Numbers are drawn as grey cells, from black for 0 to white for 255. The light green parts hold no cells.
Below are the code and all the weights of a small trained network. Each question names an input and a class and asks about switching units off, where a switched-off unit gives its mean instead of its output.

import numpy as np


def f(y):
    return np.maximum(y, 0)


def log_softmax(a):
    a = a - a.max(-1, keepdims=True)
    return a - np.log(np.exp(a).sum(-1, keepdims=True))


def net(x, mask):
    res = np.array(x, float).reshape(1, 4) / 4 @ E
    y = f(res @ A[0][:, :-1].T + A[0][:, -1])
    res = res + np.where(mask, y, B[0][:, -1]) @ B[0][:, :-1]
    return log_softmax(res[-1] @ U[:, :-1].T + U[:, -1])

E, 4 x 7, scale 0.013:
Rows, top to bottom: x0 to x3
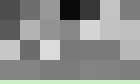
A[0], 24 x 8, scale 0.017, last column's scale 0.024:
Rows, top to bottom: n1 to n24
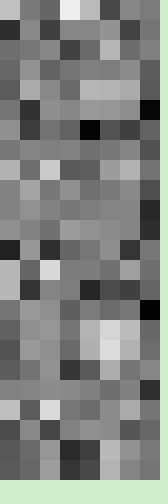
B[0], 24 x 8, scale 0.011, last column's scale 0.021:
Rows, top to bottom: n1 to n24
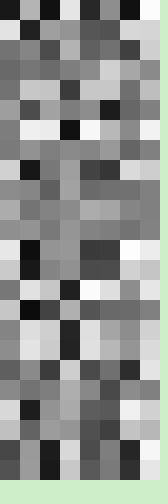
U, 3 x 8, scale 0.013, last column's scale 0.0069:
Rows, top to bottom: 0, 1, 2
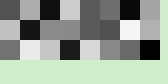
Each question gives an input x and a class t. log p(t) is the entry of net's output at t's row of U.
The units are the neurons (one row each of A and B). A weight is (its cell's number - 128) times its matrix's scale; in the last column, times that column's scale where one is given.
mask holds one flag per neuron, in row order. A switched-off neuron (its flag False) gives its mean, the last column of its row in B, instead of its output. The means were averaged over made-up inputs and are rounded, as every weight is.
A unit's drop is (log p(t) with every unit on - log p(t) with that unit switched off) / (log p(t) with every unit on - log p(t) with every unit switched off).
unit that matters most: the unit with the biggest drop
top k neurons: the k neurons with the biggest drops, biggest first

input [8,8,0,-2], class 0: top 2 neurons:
(n23, n24)
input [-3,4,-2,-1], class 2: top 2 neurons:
(n23, n24)
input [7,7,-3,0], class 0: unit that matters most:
n23
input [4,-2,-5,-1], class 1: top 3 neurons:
(n13, n1, n2)
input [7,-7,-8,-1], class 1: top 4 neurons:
(n13, n2, n1, n22)
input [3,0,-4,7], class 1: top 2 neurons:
(n13, n1)
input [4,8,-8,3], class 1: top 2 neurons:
(n13, n2)
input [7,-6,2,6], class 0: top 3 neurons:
(n23, n24, n19)
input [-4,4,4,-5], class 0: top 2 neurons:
(n1, n13)
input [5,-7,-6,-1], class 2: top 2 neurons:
(n7, n15)
